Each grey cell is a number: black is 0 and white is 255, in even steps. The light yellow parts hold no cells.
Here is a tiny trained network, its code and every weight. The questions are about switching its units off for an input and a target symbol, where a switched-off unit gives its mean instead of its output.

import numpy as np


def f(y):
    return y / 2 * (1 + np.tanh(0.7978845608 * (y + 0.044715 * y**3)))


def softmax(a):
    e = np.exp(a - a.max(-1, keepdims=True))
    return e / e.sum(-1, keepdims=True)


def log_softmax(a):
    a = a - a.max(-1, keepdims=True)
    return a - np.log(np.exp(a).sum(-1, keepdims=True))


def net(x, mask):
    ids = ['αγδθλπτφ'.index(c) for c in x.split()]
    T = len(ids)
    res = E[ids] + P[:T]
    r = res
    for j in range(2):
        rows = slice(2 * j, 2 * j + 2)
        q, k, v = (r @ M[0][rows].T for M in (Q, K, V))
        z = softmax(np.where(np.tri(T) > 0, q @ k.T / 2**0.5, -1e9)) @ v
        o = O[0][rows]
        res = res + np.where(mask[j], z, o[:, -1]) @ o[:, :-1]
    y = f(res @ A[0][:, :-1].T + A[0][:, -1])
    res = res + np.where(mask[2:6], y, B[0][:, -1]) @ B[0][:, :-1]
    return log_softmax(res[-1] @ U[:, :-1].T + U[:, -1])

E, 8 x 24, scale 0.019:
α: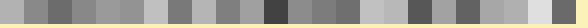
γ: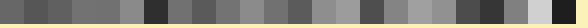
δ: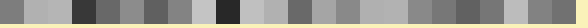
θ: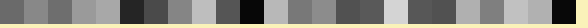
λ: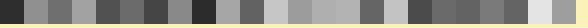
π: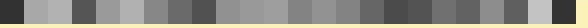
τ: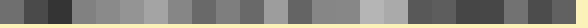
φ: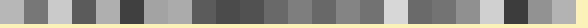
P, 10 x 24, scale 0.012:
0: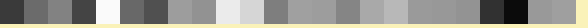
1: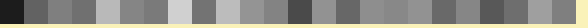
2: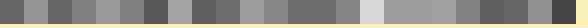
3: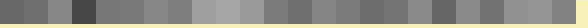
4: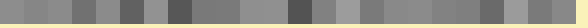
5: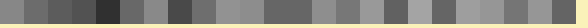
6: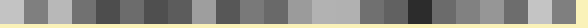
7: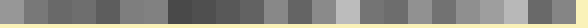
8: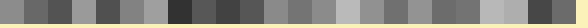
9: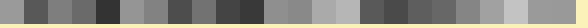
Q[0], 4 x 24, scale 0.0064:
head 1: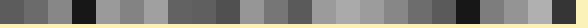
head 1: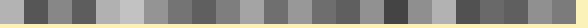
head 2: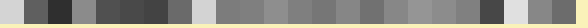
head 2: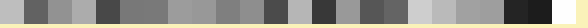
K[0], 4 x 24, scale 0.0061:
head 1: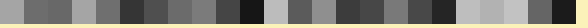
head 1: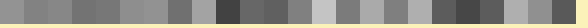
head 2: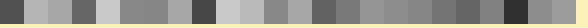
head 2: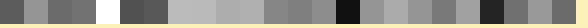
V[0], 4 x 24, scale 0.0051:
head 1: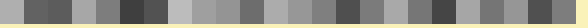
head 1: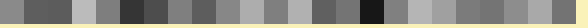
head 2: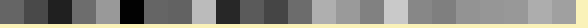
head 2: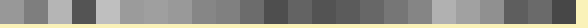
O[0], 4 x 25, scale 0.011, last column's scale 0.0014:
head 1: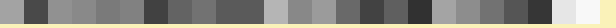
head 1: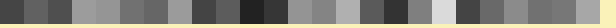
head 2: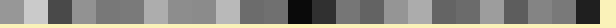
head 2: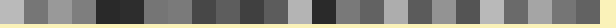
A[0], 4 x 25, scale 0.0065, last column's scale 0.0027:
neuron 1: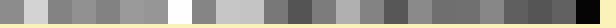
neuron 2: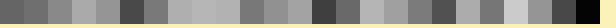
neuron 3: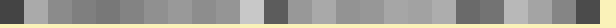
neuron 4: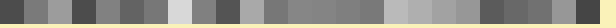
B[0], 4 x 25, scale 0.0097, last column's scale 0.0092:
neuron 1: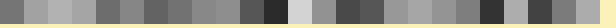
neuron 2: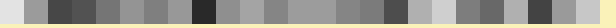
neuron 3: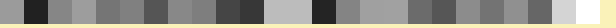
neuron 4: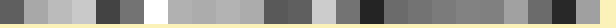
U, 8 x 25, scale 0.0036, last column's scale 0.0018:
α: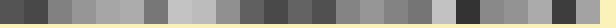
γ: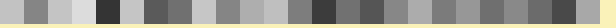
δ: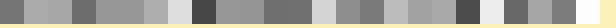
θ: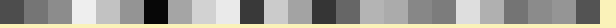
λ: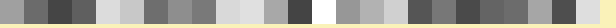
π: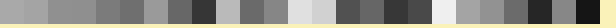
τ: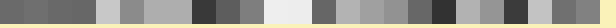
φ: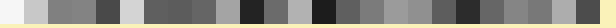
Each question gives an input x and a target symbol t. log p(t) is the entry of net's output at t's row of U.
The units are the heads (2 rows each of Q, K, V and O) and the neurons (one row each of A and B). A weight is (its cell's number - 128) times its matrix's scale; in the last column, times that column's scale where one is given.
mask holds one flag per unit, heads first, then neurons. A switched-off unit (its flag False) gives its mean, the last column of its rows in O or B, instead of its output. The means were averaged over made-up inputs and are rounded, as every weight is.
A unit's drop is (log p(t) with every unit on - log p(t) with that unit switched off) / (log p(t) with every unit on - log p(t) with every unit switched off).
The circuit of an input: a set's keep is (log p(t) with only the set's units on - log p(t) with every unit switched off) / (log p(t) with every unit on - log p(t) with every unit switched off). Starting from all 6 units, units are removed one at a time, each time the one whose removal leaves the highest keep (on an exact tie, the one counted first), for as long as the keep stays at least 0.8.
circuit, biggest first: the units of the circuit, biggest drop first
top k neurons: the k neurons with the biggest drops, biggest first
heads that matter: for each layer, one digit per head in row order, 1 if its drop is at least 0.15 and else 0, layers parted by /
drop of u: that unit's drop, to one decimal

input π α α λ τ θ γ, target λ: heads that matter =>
01
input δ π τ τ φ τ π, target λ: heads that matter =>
00
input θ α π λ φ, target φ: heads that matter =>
01
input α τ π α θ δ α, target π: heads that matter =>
10
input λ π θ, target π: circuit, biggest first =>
(neuron 2)
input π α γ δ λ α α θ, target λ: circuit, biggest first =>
(head 2; neuron 3)
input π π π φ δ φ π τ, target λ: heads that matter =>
10
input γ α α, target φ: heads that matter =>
11
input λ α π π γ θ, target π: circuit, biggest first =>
(neuron 2; head 2)
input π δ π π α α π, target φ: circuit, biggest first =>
(head 1; neuron 1; head 2; neuron 3)
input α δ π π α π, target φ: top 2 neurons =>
(neuron 1; neuron 3)
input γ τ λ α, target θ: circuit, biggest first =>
(head 2; neuron 3)
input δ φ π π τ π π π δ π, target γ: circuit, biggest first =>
(head 1; head 2; neuron 1)
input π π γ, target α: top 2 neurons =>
(neuron 4; neuron 2)
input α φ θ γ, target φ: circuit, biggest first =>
(head 2)
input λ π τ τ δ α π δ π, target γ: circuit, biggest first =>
(head 1; neuron 1; head 2)
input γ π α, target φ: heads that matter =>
10
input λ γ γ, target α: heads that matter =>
10
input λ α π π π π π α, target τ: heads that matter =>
01
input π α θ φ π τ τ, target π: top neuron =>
(neuron 3)
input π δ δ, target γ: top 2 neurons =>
(neuron 4; neuron 3)
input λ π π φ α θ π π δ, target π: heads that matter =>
11
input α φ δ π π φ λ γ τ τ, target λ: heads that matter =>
01
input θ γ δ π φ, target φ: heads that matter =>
01
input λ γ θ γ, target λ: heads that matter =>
11
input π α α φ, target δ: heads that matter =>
00
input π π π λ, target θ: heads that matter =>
01
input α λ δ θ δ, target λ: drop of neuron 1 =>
0.2
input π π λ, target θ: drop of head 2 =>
1.0
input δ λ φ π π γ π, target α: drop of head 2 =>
0.1
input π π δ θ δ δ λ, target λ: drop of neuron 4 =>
0.0
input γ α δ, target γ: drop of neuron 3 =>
0.1
